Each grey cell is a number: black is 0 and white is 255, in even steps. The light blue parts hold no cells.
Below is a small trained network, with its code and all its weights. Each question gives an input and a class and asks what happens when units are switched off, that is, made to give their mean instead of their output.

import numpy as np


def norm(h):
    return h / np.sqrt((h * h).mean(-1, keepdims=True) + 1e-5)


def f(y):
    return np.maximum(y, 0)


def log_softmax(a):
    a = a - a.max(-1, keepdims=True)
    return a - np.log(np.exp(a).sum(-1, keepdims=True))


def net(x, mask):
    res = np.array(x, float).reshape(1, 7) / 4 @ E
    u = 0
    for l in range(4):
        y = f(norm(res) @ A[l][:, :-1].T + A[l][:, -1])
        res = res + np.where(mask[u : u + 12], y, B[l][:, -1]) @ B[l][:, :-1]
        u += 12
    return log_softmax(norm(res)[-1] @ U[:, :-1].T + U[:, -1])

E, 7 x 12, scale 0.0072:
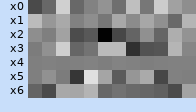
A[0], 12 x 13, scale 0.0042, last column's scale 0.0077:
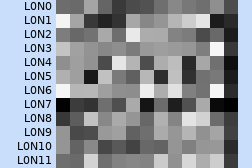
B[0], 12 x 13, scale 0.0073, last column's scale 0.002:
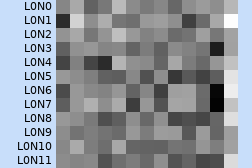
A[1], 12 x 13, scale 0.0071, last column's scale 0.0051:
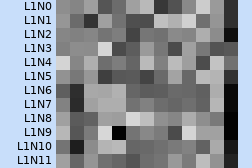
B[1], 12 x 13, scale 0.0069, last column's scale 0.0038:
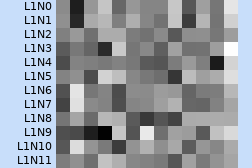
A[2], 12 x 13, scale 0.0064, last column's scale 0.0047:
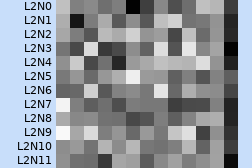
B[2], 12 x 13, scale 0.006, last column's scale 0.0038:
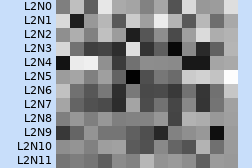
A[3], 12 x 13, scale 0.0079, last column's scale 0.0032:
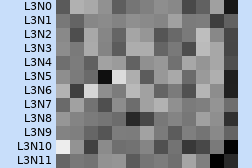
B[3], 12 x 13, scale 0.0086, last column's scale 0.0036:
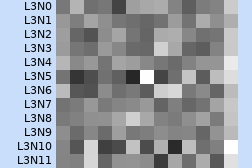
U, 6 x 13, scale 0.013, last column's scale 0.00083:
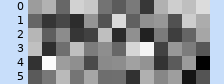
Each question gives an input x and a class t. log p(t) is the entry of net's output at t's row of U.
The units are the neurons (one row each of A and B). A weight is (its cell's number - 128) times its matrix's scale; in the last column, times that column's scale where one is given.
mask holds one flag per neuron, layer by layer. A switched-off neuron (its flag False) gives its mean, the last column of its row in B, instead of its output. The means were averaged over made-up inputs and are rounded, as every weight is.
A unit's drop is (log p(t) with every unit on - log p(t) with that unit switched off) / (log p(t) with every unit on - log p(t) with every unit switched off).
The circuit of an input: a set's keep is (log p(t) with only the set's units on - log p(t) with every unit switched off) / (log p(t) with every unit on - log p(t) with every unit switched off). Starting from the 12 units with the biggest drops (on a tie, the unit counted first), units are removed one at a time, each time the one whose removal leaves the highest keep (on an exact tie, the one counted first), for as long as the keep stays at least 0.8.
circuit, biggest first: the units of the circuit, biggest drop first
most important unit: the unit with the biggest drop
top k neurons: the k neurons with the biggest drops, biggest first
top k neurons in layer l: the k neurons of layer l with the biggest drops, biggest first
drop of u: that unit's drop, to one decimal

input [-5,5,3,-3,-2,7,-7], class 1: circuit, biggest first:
[L3N5]
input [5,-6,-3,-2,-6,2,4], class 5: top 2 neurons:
[L0N7 L3N11]
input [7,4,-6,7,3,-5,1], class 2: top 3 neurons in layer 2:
[L2N3 L2N6 L2N1]
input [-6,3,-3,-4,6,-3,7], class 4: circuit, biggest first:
[L1N7 L1N10]
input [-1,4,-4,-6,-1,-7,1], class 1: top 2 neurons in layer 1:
[L1N9 L1N3]
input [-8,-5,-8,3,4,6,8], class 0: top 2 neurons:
[L2N5 L0N8]
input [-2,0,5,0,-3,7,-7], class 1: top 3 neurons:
[L0N4 L3N5 L1N6]
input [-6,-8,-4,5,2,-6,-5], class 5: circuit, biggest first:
[L0N7 L3N11]
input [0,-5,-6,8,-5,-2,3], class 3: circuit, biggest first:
[L1N0 L3N6]
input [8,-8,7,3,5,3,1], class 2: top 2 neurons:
[L2N3 L0N8]
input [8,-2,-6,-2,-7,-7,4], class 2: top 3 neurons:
[L2N3 L0N8 L0N11]
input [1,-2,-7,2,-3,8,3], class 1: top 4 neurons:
[L0N4 L3N5 L1N5 L2N0]
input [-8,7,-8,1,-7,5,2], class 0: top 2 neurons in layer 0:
[L0N8 L0N11]
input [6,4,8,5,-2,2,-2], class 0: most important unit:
L1N5
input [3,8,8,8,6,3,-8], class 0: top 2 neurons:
[L1N5 L1N1]
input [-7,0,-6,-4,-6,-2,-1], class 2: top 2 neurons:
[L0N5 L3N10]
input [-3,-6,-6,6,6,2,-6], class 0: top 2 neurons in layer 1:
[L1N8 L1N1]
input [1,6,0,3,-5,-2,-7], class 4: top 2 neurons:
[L0N1 L2N4]
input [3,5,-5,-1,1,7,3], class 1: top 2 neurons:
[L0N4 L3N5]
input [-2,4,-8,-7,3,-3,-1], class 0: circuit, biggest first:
[L2N2]
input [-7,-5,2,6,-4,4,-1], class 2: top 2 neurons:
[L3N10 L0N5]
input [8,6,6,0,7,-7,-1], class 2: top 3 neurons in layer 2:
[L2N3 L2N6 L2N5]
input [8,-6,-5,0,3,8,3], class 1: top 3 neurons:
[L3N5 L0N4 L3N10]
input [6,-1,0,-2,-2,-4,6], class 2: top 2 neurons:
[L0N8 L0N11]
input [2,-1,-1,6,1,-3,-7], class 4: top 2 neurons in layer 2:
[L2N4 L2N1]
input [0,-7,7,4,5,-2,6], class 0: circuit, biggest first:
[L2N0 L1N5]
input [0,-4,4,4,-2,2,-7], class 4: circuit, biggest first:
[L0N1]
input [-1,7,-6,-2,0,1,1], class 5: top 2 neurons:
[L0N6 L3N11]
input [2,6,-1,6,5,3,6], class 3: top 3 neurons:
[L1N0 L3N6 L0N1]
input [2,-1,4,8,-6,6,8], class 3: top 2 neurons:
[L3N6 L1N0]
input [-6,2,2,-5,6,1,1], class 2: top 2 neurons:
[L0N5 L3N10]
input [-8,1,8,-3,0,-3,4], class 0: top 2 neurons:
[L2N0 L1N5]
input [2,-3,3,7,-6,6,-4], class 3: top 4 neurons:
[L1N0 L3N6 L1N9 L1N3]
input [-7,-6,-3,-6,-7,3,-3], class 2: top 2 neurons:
[L3N10 L0N5]
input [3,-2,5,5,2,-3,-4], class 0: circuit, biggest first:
[L1N5]
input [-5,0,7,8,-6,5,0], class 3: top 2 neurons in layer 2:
[L2N5 L2N2]
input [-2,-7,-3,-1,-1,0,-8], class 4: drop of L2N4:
0.2
